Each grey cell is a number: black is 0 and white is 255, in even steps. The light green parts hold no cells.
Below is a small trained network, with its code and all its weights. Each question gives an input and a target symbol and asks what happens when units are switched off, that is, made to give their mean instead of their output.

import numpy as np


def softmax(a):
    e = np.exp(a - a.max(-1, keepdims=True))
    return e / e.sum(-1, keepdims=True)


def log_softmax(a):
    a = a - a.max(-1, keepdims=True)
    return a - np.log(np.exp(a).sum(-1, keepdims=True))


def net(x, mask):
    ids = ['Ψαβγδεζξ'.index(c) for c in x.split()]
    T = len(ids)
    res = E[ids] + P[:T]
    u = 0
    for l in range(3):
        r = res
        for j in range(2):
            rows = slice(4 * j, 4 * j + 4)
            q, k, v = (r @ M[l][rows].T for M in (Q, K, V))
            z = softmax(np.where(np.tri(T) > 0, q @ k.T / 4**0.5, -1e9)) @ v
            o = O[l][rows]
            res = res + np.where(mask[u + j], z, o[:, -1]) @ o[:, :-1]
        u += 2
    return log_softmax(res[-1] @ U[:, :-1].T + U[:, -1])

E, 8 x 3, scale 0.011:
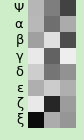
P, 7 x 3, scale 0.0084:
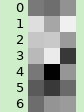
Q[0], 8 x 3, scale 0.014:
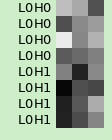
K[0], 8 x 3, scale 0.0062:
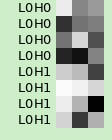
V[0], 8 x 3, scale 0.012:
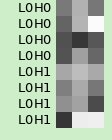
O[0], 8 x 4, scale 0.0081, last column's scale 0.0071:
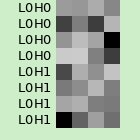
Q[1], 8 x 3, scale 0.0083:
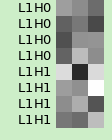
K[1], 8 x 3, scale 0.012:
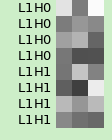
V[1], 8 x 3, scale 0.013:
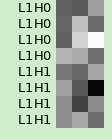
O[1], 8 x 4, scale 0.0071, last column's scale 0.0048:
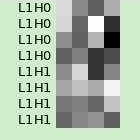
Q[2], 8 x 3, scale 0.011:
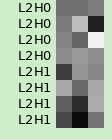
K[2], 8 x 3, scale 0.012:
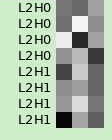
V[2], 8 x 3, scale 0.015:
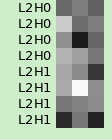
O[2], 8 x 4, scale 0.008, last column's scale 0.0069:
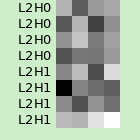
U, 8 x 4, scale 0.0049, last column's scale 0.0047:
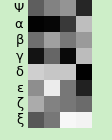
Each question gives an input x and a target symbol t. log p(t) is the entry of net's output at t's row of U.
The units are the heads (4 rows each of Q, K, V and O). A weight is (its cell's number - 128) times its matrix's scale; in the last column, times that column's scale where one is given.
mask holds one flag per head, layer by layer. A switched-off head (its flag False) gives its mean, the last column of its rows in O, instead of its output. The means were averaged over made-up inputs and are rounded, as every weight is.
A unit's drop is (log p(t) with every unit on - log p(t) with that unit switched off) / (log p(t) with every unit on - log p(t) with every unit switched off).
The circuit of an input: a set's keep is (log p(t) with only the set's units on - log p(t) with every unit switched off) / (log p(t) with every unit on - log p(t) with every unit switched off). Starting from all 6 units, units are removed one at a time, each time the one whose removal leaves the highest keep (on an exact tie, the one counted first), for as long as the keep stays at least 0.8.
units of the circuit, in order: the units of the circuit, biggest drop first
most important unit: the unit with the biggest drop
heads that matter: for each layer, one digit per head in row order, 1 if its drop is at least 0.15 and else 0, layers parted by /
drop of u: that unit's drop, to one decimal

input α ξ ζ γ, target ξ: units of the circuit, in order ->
[L0H1 L2H1]
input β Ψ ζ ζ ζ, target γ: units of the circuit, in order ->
[L2H1 L0H0]
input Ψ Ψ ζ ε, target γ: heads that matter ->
01 / 01 / 11
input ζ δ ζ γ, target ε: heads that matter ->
11 / 10 / 01
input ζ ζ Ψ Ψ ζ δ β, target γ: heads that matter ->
11 / 01 / 11
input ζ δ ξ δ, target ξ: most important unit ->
L0H1
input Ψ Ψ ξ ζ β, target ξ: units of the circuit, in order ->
[L0H1 L2H0 L2H1]
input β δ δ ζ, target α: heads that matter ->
00 / 10 / 01
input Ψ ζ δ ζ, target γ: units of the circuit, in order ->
[L0H1 L2H1]
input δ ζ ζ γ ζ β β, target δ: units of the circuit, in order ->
[L2H1 L1H0 L0H0]
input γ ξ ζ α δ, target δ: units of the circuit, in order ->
[L0H1 L2H1]
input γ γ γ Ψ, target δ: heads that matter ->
11 / 01 / 01
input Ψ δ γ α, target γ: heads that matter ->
01 / 01 / 01
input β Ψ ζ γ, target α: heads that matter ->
00 / 00 / 01
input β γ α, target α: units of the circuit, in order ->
[L2H1]
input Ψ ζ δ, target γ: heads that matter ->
01 / 00 / 01
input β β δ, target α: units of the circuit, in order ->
[L2H1 L1H0 L0H1]
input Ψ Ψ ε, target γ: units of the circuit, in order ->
[L2H1 L0H1]
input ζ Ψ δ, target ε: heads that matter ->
01 / 10 / 01
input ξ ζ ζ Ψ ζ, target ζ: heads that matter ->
01 / 11 / 01
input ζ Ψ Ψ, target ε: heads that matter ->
01 / 10 / 01
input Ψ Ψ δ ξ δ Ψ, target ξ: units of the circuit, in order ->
[L2H0 L2H1]
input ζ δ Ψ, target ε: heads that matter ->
11 / 10 / 01
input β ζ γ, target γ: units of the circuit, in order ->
[L2H1]
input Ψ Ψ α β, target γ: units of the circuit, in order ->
[L2H1 L0H1]
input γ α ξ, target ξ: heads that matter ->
01 / 00 / 01
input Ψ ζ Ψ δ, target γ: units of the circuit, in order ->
[L2H1]
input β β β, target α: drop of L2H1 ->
0.8
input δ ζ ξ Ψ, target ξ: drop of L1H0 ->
-0.1
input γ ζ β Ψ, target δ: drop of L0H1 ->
0.2
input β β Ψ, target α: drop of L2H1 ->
0.9
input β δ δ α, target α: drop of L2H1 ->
0.7
